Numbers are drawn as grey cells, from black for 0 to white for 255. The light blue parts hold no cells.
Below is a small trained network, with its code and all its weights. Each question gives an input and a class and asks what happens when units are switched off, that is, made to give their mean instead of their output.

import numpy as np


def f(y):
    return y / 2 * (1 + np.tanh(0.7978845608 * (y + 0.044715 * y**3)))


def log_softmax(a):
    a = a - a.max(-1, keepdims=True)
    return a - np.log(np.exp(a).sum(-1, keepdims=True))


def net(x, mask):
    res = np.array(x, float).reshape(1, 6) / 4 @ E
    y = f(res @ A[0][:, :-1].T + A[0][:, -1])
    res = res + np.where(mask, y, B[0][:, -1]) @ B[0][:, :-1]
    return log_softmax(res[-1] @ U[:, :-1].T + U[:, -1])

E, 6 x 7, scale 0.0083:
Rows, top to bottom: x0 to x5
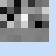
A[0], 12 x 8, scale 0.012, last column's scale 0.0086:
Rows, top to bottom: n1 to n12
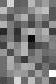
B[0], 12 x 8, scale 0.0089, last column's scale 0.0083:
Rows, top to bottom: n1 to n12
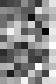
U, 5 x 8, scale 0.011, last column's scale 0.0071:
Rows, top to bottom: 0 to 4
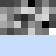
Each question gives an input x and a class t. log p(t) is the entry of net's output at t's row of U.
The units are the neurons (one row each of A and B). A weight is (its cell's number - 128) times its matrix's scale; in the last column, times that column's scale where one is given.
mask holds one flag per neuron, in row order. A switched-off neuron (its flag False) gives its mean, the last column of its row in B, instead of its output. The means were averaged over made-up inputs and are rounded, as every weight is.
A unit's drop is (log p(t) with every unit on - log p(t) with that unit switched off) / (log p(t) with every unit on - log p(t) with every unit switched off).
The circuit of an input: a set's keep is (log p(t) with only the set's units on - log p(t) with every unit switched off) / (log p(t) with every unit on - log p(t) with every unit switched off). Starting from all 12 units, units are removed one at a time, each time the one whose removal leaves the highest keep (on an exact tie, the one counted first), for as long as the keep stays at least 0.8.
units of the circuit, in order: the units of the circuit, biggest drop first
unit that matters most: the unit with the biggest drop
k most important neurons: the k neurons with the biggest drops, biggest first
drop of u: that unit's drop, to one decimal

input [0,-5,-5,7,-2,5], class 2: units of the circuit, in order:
(n7, n10)
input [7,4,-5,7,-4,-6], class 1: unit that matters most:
n6
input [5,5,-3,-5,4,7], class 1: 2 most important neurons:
(n6, n7)
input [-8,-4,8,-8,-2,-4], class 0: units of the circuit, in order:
(n8, n3)
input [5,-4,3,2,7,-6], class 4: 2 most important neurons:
(n5, n12)
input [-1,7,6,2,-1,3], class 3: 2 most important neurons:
(n5, n1)
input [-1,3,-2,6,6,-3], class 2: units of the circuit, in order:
(n7, n10)
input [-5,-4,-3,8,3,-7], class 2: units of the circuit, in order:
(n10, n7)
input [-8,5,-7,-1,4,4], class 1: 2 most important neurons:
(n12, n8)
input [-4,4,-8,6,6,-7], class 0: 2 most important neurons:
(n1, n9)
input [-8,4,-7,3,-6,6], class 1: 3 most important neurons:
(n12, n8, n3)
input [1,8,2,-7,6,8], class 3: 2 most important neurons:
(n5, n7)
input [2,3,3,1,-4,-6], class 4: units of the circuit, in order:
(n12, n9)
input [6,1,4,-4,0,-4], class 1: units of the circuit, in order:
(n6)
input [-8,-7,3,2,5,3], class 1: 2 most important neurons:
(n12, n5)
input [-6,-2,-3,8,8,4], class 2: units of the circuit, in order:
(n10, n7)
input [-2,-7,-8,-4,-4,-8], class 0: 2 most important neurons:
(n9, n1)
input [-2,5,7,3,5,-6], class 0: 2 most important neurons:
(n3, n8)
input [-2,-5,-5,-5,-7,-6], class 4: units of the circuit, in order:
(n5, n10)
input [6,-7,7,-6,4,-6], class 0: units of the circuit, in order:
(n8)
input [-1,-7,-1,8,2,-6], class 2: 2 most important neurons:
(n7, n10)
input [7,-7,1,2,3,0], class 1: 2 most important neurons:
(n4, n5)
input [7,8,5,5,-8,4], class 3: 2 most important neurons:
(n5, n12)
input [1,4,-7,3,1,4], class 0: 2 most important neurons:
(n1, n9)
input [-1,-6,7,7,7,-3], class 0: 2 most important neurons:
(n8, n5)
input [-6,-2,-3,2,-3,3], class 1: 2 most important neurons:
(n12, n5)
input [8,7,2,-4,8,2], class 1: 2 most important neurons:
(n6, n11)
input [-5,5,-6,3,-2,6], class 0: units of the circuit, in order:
(n1)
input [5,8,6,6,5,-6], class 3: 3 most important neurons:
(n5, n6, n1)
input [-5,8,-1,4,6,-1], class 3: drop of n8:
0.0
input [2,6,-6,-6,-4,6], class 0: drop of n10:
0.1
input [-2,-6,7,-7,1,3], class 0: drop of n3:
0.2
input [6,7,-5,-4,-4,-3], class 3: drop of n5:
1.2
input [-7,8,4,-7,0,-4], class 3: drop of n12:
-0.1
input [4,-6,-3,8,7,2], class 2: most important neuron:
(n7)
